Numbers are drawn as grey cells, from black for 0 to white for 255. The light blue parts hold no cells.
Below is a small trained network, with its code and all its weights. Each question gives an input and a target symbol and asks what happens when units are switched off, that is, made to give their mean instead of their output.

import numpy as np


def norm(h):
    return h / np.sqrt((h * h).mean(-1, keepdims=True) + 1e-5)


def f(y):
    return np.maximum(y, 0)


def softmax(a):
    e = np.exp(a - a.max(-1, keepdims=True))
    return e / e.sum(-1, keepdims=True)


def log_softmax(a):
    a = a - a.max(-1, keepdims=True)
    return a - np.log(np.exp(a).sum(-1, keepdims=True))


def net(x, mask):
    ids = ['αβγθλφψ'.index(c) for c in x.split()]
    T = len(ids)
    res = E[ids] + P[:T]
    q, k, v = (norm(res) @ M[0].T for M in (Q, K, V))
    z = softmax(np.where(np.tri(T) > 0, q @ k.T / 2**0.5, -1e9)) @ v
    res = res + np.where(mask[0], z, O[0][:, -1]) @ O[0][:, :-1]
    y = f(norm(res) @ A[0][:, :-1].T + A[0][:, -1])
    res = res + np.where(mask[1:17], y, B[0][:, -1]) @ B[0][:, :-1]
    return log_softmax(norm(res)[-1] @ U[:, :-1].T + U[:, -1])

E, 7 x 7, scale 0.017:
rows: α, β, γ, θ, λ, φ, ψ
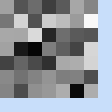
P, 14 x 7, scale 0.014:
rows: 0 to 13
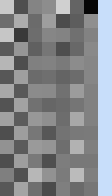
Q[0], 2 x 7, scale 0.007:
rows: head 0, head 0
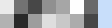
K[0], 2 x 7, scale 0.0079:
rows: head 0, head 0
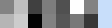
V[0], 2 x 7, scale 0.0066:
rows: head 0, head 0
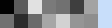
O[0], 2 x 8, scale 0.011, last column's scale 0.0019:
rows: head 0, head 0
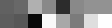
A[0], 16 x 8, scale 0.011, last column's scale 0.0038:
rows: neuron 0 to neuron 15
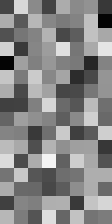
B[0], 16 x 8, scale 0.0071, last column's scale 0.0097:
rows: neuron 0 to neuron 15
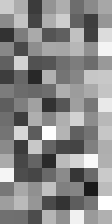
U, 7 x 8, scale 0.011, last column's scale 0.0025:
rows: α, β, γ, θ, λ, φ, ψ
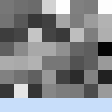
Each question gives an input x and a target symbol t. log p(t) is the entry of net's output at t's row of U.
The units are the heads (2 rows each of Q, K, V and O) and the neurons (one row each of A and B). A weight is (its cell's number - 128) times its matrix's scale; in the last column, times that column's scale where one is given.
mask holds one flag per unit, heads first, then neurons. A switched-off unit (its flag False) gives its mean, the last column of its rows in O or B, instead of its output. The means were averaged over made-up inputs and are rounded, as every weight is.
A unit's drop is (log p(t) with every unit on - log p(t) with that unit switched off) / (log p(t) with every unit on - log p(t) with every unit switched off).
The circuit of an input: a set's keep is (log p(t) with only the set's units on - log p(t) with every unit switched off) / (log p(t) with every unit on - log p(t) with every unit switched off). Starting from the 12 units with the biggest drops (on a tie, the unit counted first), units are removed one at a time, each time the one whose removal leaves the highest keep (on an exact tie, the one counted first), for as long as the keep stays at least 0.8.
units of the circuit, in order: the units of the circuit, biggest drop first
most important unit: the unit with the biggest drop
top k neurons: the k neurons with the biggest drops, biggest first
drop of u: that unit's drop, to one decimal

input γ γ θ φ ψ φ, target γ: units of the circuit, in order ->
(head 0; neuron 7)
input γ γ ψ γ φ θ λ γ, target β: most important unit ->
neuron 12
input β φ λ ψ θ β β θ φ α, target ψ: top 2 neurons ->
(neuron 13; neuron 3)
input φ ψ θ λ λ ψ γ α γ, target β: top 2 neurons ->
(neuron 6; neuron 2)
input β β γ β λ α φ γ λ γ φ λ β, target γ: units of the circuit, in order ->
(neuron 10; neuron 9)
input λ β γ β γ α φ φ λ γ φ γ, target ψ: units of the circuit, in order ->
(neuron 5; neuron 7)
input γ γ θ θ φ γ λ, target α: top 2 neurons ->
(neuron 13; neuron 7)
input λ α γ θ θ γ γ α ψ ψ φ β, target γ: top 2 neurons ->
(neuron 8; neuron 2)
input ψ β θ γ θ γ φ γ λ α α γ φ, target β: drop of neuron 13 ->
0.1
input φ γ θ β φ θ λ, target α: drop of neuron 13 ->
0.3
